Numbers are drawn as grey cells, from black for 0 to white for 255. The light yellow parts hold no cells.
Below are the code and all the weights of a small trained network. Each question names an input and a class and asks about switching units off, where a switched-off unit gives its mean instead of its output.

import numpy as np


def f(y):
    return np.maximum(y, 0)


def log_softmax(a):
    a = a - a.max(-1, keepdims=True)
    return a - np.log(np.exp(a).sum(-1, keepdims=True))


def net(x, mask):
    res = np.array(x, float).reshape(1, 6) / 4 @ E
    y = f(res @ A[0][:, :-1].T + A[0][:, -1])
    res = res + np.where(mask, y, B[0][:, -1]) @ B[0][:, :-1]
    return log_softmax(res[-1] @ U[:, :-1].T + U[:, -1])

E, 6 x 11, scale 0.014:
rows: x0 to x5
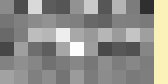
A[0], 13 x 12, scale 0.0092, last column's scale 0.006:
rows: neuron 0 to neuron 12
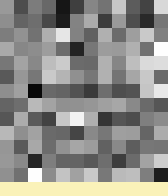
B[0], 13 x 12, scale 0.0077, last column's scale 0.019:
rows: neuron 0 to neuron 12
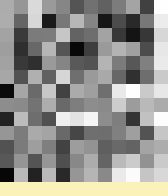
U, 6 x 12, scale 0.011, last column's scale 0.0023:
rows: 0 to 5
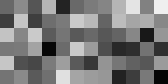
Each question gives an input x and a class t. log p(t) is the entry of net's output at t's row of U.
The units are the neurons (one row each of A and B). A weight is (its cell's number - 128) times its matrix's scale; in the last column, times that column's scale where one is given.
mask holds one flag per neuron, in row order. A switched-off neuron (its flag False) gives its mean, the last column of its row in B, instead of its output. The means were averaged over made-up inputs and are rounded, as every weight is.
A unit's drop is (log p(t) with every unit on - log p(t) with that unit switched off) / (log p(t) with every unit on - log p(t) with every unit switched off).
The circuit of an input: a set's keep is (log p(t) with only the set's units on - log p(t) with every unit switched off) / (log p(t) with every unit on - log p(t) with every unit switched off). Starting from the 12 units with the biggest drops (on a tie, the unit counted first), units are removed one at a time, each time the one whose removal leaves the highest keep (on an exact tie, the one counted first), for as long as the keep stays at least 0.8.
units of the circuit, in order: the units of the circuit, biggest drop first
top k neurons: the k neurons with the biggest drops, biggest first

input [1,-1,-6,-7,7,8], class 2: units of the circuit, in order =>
(neuron 0)
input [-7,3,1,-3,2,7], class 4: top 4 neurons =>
(neuron 2; neuron 12; neuron 5; neuron 4)
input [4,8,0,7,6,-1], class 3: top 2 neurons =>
(neuron 6; neuron 1)
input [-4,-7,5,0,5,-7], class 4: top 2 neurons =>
(neuron 8; neuron 4)
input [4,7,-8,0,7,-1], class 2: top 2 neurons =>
(neuron 0; neuron 8)
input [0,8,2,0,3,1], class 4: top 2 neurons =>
(neuron 6; neuron 8)
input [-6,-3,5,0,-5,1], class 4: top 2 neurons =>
(neuron 8; neuron 4)
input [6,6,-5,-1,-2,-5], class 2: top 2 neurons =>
(neuron 0; neuron 8)
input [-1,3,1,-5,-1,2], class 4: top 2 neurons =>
(neuron 12; neuron 6)
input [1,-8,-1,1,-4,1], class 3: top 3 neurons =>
(neuron 12; neuron 6; neuron 3)
